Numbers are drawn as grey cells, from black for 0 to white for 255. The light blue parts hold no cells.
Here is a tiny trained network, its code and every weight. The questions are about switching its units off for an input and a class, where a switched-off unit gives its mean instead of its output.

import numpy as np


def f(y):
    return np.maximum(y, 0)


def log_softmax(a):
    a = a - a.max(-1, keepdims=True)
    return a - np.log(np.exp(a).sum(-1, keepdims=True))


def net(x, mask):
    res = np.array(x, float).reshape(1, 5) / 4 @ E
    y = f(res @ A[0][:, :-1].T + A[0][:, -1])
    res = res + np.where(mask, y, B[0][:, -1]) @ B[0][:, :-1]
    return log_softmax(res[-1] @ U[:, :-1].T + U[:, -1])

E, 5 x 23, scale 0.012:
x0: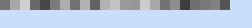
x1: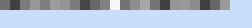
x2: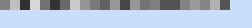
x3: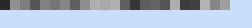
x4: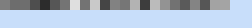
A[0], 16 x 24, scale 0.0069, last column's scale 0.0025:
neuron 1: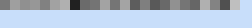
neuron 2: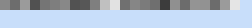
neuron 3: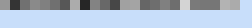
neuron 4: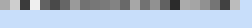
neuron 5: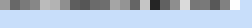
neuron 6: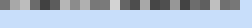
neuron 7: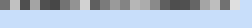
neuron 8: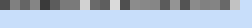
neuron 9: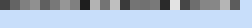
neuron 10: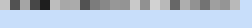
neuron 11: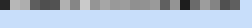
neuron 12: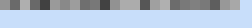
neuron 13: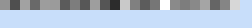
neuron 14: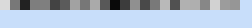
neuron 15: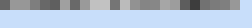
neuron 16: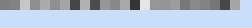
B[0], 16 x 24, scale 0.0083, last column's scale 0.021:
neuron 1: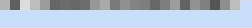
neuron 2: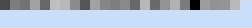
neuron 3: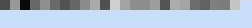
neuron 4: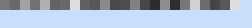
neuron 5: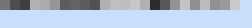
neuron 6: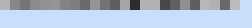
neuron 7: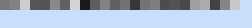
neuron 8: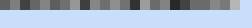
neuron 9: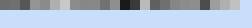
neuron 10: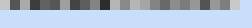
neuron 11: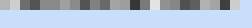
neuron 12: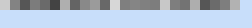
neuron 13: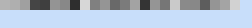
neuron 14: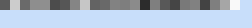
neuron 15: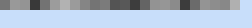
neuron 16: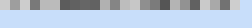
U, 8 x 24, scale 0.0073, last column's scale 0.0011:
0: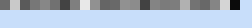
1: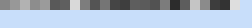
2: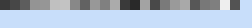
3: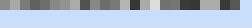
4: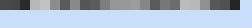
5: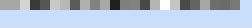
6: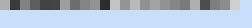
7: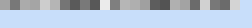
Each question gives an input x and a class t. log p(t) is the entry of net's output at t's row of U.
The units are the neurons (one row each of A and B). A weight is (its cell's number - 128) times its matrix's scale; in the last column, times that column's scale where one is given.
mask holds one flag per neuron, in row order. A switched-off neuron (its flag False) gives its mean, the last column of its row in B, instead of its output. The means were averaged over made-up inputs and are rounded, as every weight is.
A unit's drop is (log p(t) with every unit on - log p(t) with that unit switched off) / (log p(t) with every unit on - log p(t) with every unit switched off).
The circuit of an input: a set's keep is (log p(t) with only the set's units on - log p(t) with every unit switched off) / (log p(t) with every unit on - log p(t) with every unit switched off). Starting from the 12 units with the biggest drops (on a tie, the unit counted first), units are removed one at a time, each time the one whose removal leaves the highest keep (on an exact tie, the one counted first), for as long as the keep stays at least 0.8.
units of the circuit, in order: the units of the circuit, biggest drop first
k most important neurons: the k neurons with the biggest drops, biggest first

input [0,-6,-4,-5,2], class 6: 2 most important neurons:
[neuron 10; neuron 12]
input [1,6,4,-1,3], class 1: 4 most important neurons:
[neuron 4; neuron 5; neuron 7; neuron 3]
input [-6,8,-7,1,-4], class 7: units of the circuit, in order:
[neuron 5]
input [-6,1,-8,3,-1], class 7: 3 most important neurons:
[neuron 5; neuron 13; neuron 8]
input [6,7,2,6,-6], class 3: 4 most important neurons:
[neuron 11; neuron 8; neuron 6; neuron 2]
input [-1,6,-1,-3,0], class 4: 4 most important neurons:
[neuron 5; neuron 13; neuron 15; neuron 11]
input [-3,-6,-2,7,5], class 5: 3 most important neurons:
[neuron 3; neuron 15; neuron 5]
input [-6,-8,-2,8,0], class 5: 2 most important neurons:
[neuron 3; neuron 5]
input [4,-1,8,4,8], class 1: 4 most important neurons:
[neuron 4; neuron 7; neuron 2; neuron 3]
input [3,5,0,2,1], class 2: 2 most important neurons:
[neuron 9; neuron 2]
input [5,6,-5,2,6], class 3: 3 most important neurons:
[neuron 11; neuron 6; neuron 5]
